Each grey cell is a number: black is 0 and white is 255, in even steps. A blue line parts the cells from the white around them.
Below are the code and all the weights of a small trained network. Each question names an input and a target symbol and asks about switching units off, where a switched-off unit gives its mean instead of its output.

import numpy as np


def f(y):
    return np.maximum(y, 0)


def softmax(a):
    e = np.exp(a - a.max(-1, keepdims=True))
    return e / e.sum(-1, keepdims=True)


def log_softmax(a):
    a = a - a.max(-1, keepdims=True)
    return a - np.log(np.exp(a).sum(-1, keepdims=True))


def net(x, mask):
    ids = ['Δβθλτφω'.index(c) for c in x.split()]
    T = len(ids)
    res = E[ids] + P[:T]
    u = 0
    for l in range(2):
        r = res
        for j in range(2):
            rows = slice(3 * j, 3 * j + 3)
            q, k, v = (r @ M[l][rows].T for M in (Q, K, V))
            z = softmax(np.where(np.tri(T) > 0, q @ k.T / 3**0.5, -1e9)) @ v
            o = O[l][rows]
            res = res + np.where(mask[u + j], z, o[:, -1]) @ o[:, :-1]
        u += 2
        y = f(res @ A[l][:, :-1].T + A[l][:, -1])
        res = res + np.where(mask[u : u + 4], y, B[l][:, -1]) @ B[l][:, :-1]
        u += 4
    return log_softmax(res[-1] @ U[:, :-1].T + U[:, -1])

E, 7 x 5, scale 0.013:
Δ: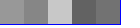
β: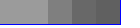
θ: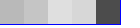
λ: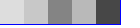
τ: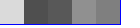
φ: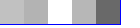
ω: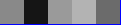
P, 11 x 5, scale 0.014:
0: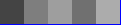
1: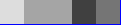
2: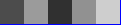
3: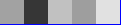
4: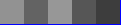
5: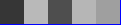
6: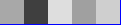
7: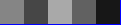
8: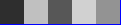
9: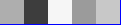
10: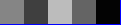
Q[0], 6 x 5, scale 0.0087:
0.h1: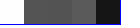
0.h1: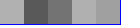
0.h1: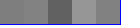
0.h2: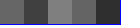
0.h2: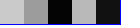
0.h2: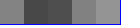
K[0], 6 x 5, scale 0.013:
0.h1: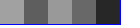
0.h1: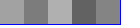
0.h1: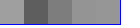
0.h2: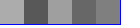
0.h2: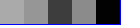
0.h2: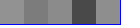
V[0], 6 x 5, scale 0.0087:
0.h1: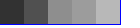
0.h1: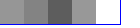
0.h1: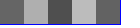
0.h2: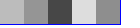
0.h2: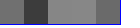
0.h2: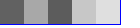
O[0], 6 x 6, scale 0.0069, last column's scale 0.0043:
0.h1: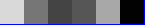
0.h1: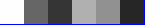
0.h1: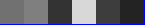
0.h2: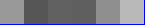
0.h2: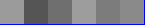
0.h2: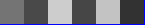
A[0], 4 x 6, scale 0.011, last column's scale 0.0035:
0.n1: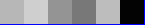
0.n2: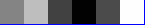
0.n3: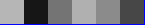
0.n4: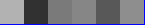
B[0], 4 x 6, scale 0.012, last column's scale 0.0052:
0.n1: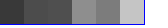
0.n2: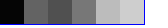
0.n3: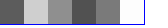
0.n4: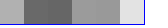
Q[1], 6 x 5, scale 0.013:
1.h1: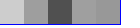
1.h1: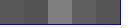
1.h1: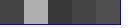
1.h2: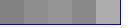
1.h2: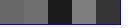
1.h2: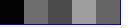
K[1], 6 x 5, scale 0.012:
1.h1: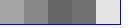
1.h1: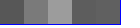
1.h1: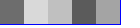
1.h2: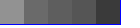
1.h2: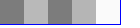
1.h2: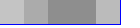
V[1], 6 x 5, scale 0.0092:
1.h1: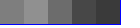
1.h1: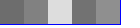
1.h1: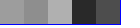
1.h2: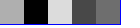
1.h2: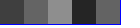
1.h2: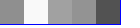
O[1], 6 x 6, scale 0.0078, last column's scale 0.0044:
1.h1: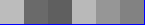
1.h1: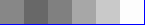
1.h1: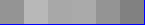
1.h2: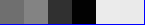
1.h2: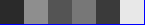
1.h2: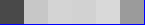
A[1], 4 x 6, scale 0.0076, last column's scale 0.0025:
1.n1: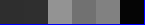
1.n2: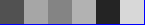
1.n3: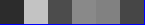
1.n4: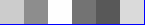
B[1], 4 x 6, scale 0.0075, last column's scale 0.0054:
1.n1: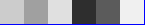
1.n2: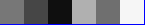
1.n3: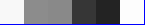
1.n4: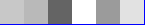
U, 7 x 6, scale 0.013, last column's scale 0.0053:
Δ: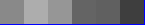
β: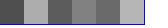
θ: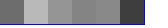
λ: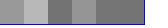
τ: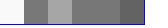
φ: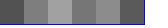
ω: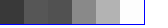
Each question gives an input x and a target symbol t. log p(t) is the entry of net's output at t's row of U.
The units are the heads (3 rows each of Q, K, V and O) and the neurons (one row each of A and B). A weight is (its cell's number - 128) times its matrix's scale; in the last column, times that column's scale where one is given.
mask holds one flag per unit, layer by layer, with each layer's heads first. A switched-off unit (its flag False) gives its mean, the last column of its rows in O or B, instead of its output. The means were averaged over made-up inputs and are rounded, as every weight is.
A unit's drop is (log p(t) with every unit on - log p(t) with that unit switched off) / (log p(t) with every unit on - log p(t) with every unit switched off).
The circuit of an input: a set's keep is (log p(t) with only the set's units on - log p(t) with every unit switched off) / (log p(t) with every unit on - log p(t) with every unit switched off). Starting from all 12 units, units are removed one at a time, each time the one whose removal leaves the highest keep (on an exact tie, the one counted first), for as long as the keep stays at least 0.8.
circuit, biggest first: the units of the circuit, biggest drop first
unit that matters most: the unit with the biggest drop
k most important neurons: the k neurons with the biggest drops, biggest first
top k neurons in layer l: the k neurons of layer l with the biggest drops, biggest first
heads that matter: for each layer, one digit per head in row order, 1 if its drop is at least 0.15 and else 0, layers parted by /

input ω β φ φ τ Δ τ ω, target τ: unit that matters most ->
0.h1
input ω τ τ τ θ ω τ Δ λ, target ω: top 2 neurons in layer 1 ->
1.n1, 1.n3
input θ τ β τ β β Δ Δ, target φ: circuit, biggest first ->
0.n2, 0.h1, 1.h1, 1.n1
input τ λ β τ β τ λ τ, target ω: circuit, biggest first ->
0.h2, 0.n2, 1.h2
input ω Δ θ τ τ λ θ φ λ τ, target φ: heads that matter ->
10 / 01
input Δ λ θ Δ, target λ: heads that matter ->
11 / 01
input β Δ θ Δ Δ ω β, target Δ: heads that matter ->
10 / 11
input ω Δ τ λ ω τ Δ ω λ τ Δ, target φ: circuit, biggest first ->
0.h1, 0.n2, 1.h1, 1.n1
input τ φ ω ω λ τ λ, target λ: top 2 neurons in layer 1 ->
1.n4, 1.n2
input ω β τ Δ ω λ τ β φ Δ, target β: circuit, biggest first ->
1.h2, 0.h1, 0.n2
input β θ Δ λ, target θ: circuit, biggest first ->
1.h2, 0.h1
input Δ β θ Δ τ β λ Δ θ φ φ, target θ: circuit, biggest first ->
0.h1, 1.h1, 1.h2, 0.n2
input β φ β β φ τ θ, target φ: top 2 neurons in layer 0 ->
0.n1, 0.n3
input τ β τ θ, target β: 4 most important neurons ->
0.n2, 1.n2, 0.n3, 0.n1
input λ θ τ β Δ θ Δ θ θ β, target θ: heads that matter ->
11 / 01
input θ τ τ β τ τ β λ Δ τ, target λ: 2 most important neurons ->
1.n4, 0.n2
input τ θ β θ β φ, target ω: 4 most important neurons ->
0.n1, 0.n3, 1.n1, 1.n2
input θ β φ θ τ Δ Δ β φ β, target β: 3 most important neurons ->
0.n2, 1.n2, 0.n4
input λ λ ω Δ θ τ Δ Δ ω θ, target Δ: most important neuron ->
1.n1
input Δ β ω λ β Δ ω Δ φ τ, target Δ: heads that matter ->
10 / 01
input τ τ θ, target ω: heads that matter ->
11 / 01
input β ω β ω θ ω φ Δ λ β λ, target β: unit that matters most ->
0.h2
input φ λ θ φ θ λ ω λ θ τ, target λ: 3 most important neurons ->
1.n4, 0.n2, 0.n3
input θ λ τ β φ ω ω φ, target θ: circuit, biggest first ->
0.h1, 1.h2, 1.h1
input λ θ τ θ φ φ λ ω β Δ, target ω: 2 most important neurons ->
1.n3, 1.n1
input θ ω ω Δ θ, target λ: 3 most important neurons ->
1.n4, 0.n1, 0.n2
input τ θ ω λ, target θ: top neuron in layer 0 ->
0.n3
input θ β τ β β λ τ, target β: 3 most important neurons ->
0.n2, 1.n2, 0.n3
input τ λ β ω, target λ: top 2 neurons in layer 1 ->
1.n4, 1.n2
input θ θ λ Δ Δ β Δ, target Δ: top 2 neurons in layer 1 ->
1.n1, 1.n3
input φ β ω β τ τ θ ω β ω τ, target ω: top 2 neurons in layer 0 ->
0.n4, 0.n2
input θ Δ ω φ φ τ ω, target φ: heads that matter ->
00 / 01
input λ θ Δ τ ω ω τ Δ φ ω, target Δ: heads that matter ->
10 / 01
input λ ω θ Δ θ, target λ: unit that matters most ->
1.n4
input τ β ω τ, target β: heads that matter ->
00 / 01
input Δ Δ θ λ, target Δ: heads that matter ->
10 / 11
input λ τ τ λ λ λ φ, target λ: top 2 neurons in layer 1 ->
1.n4, 1.n2
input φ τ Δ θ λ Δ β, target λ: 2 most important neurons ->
1.n4, 0.n2
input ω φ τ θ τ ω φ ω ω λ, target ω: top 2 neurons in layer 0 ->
0.n3, 0.n1
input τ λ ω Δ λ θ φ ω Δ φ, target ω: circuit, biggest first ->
1.h2
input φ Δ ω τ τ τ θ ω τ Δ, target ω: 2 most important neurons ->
1.n3, 0.n1
